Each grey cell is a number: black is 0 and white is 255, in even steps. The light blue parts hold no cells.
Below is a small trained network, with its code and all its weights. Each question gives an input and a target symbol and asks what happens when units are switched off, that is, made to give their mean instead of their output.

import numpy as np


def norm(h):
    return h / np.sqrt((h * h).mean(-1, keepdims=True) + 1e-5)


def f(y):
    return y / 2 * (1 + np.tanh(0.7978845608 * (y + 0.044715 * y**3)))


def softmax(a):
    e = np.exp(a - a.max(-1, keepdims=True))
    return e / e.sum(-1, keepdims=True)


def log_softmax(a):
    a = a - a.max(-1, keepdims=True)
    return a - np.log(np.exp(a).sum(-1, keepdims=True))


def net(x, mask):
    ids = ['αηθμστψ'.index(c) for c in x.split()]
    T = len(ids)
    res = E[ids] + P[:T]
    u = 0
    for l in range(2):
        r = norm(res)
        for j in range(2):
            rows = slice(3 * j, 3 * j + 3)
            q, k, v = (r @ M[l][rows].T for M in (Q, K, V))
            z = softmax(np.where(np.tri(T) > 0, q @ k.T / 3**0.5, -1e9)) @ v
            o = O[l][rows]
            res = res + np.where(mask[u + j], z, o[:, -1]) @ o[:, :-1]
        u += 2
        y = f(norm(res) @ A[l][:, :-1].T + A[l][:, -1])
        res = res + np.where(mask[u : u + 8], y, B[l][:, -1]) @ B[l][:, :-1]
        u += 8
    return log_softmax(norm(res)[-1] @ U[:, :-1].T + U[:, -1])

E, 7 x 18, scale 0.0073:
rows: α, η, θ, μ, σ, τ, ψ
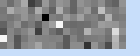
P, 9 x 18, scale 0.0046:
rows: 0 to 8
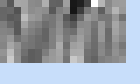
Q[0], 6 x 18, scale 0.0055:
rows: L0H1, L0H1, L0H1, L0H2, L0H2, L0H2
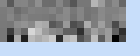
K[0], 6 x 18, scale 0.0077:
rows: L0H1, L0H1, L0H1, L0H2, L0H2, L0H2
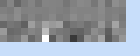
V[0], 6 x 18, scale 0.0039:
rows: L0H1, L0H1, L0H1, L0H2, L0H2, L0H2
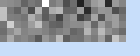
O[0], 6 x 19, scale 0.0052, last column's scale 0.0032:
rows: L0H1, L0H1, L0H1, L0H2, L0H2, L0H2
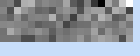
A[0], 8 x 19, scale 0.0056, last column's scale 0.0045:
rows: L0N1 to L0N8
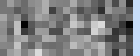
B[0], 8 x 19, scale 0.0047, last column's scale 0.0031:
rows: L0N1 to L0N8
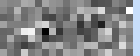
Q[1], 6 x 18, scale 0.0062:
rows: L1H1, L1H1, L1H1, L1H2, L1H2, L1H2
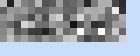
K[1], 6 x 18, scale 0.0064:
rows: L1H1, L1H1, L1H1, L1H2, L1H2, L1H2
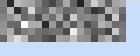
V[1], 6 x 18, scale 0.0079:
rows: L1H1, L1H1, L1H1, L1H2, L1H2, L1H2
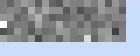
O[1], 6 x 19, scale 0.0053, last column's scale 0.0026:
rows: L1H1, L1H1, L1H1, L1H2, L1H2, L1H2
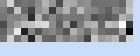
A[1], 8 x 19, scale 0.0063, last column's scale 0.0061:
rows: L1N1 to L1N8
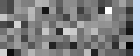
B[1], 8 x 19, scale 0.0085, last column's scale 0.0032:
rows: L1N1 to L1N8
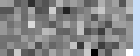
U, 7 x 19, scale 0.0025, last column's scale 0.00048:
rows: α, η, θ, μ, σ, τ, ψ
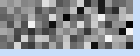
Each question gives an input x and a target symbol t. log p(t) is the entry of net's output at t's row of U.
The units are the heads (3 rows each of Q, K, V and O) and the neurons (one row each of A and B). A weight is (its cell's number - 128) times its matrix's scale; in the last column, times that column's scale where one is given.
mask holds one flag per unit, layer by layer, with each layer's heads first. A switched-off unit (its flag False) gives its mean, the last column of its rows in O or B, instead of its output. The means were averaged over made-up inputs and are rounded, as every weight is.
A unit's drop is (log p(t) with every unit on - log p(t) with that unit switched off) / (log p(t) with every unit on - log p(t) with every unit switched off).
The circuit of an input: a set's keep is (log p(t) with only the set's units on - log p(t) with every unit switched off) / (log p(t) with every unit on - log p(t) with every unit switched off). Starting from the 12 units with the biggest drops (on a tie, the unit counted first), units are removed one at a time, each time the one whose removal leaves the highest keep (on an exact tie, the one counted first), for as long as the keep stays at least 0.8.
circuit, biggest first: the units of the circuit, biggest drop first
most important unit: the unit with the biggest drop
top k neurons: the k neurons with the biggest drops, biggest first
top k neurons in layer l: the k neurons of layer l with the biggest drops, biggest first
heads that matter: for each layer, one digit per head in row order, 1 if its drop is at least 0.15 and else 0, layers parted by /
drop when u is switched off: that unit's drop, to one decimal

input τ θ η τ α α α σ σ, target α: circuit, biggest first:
(L1N5 L1H1)
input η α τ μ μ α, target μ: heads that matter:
11 / 01
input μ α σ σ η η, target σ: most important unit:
L0H2
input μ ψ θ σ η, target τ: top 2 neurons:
(L0N8 L0N2)
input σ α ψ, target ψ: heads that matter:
00 / 01
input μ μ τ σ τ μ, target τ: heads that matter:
00 / 01
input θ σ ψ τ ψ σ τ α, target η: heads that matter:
01 / 00
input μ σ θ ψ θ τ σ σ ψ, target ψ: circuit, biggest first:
(L0N3 L1H2 L0H1 L1N8)
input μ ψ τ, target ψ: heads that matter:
00 / 00
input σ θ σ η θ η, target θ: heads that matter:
11 / 11
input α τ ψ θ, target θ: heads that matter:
01 / 00
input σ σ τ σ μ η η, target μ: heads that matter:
11 / 01
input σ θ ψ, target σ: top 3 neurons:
(L1N1 L1N8 L1N2)
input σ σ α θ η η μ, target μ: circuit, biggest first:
(L1H1 L1N4)
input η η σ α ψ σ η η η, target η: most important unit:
L0H1
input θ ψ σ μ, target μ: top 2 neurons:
(L0N5 L1N4)
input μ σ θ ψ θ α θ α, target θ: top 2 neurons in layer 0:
(L0N7 L0N6)
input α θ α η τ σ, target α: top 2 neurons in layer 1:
(L1N5 L1N8)
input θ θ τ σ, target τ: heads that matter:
10 / 01
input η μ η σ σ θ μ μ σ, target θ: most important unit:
L1H1
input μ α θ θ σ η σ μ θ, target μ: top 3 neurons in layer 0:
(L0N7 L0N4 L0N8)
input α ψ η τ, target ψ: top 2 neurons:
(L1N8 L0N2)
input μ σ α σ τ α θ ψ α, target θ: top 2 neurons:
(L0N2 L0N6)
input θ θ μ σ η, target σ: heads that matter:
10 / 01
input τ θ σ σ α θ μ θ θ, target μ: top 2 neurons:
(L0N7 L1N4)
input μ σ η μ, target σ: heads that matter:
01 / 01
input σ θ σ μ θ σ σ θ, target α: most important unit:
L0N4
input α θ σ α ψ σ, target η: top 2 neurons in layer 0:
(L0N2 L0N6)
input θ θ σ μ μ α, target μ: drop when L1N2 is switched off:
0.0
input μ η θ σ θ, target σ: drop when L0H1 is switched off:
2.3
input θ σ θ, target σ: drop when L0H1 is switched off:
2.0
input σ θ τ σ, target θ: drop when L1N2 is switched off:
0.1
